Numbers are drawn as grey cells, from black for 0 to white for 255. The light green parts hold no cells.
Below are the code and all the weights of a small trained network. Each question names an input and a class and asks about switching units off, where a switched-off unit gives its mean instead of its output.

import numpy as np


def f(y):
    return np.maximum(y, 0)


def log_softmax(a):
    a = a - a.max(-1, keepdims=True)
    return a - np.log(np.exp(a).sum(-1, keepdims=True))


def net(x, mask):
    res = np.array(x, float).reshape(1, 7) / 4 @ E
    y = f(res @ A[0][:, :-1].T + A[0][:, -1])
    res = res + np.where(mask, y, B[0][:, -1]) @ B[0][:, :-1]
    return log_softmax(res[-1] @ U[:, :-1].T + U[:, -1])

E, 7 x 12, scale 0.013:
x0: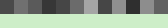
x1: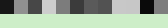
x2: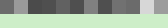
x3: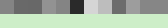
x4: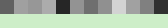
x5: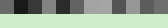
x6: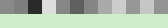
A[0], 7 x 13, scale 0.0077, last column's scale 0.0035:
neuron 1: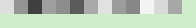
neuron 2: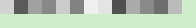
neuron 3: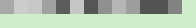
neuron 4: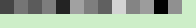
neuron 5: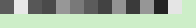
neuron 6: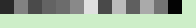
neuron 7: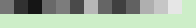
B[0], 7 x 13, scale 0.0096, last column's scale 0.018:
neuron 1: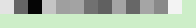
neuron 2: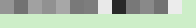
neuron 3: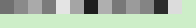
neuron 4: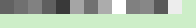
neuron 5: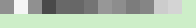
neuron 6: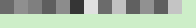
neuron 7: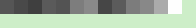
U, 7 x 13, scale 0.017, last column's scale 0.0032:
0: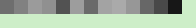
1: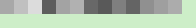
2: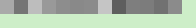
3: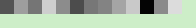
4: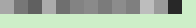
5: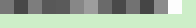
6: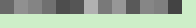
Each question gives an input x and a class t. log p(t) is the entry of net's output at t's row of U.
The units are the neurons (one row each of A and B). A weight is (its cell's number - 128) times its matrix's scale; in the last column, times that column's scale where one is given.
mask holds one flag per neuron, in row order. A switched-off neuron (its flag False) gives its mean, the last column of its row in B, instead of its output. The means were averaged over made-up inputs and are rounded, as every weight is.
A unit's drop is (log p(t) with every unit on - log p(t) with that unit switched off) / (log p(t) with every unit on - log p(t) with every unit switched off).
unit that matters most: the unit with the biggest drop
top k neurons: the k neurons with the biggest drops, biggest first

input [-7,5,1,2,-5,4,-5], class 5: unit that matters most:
neuron 3
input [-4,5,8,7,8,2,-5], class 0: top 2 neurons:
(neuron 4; neuron 7)
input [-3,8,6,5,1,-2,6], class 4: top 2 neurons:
(neuron 1; neuron 3)
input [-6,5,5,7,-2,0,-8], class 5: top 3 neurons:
(neuron 3; neuron 5; neuron 4)
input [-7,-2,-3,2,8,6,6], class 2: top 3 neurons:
(neuron 2; neuron 7; neuron 3)
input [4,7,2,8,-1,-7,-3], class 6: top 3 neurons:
(neuron 3; neuron 6; neuron 5)
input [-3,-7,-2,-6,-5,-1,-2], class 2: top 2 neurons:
(neuron 2; neuron 5)
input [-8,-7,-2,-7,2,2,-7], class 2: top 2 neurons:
(neuron 2; neuron 5)
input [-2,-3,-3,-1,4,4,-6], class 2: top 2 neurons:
(neuron 4; neuron 7)
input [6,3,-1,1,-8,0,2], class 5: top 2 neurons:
(neuron 7; neuron 4)
